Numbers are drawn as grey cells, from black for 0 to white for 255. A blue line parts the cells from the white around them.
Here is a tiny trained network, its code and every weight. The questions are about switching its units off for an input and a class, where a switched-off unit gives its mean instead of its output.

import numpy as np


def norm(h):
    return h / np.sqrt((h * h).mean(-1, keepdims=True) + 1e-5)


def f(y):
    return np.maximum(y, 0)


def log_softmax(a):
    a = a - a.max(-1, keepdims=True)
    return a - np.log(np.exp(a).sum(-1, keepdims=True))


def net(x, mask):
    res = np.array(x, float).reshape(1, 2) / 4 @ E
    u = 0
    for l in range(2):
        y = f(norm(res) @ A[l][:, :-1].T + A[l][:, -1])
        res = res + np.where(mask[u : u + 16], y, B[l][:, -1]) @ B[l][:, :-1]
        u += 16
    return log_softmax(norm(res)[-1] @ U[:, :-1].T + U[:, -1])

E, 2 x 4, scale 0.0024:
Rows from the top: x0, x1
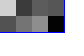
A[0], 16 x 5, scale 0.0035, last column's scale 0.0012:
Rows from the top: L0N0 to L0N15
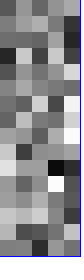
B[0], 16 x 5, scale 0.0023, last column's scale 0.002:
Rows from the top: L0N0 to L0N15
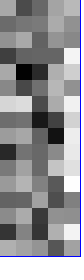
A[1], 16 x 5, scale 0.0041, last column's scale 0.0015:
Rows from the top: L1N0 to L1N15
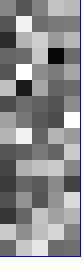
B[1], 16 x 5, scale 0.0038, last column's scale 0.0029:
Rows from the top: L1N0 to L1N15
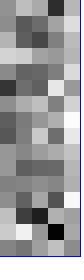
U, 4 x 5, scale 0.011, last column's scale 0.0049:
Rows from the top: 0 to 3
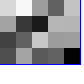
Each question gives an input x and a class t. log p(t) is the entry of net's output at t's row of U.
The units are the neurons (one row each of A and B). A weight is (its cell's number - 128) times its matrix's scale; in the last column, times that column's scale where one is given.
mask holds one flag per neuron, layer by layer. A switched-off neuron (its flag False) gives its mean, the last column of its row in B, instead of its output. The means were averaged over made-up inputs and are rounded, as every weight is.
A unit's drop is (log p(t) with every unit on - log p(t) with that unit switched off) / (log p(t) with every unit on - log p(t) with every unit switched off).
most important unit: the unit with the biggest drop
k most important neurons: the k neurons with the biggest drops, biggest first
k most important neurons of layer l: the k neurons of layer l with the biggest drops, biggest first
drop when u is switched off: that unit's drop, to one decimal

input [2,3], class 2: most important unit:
L0N10
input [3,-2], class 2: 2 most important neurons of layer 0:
[L0N4 L0N7]
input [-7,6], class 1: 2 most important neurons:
[L1N13 L1N2]
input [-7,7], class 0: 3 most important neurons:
[L1N3 L1N6 L0N14]
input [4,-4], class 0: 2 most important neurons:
[L0N3 L0N7]
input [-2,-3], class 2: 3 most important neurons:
[L1N8 L0N3 L0N8]
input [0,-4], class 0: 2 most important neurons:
[L1N14 L0N7]
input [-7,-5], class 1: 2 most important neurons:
[L0N3 L0N6]
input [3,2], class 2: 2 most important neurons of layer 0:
[L0N4 L0N7]
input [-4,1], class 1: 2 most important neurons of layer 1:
[L1N8 L1N13]
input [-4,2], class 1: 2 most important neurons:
[L0N8 L1N8]
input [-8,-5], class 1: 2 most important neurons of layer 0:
[L0N3 L0N6]
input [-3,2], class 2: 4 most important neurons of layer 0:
[L0N7 L0N4 L0N14 L0N9]
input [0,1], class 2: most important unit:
L1N8
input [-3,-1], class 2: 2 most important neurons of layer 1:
[L1N14 L1N3]
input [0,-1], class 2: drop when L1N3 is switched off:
0.2
